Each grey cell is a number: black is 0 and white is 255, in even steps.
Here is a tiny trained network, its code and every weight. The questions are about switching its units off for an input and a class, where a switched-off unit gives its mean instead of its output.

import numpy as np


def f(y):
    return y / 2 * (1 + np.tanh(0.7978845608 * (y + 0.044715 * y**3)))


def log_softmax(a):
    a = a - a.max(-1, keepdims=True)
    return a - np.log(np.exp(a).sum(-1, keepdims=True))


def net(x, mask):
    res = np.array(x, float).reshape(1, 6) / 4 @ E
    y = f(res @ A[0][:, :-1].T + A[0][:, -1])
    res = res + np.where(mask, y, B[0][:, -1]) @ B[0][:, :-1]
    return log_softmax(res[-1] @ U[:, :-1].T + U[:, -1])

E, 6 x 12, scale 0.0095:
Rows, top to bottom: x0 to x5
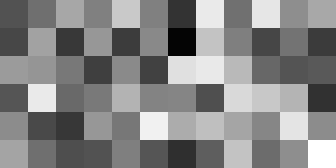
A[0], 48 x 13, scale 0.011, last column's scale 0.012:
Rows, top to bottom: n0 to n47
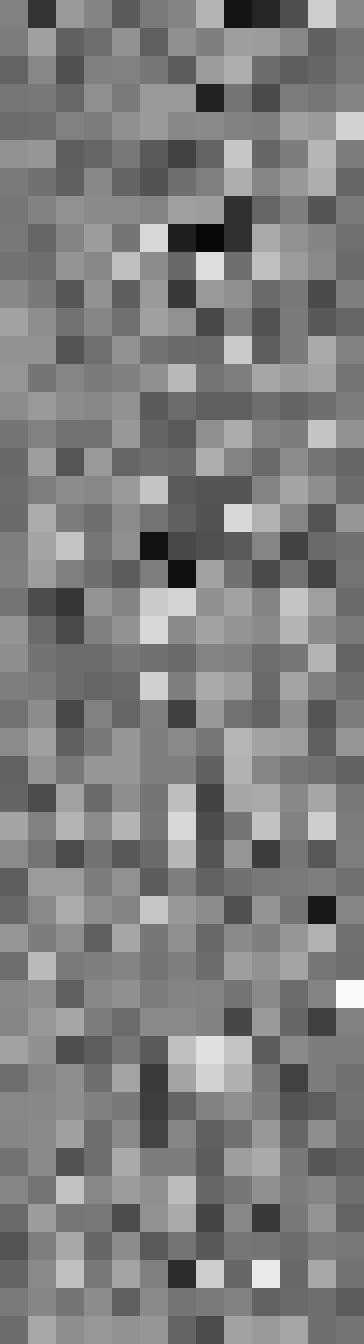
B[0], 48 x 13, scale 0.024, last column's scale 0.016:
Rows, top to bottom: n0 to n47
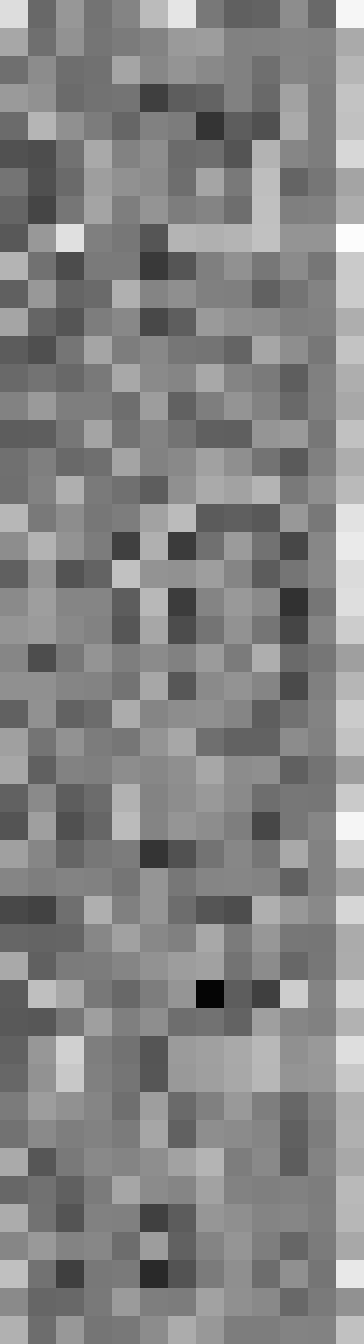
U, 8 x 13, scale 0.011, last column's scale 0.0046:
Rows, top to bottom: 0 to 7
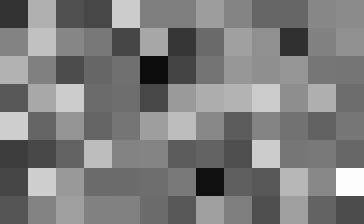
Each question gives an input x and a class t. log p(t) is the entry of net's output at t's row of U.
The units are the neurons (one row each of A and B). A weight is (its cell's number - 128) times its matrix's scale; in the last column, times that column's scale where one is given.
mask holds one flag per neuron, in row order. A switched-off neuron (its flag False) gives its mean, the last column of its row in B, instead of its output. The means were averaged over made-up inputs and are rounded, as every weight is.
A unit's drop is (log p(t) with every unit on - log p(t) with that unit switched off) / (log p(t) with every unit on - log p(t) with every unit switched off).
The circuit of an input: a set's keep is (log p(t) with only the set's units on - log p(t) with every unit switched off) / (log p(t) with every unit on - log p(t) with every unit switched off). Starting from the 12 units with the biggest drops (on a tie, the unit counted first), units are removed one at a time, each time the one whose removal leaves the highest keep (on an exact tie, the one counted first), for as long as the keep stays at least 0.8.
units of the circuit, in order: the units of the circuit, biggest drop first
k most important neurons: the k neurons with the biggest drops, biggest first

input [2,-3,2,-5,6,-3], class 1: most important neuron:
(n21)
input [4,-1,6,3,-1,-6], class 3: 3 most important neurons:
(n38, n37, n5)
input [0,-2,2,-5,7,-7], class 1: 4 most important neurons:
(n21, n22, n5, n24)
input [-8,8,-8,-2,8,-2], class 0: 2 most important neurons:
(n10, n25)
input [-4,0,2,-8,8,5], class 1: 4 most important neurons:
(n21, n22, n24, n18)
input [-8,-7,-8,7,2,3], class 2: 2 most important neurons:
(n3, n43)
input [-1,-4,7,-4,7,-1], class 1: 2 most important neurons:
(n21, n8)
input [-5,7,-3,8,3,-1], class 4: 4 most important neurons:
(n18, n47, n29, n26)
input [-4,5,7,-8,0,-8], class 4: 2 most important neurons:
(n0, n8)
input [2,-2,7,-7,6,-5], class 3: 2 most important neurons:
(n37, n38)
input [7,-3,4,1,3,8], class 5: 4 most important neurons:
(n15, n5, n12, n6)
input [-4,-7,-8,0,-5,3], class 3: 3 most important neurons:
(n8, n17, n20)
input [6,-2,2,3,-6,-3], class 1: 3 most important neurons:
(n19, n30, n40)
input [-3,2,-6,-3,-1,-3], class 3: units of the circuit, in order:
(n8)
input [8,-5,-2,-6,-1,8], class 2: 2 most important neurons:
(n45, n9)
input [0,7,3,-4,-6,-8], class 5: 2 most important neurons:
(n32, n7)
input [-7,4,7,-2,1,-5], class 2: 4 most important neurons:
(n30, n8, n43, n11)
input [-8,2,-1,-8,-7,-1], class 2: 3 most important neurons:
(n30, n43, n3)
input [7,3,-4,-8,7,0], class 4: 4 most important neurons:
(n0, n19, n30, n3)
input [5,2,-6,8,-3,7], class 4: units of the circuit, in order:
(n18)
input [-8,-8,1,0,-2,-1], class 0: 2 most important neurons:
(n29, n28)
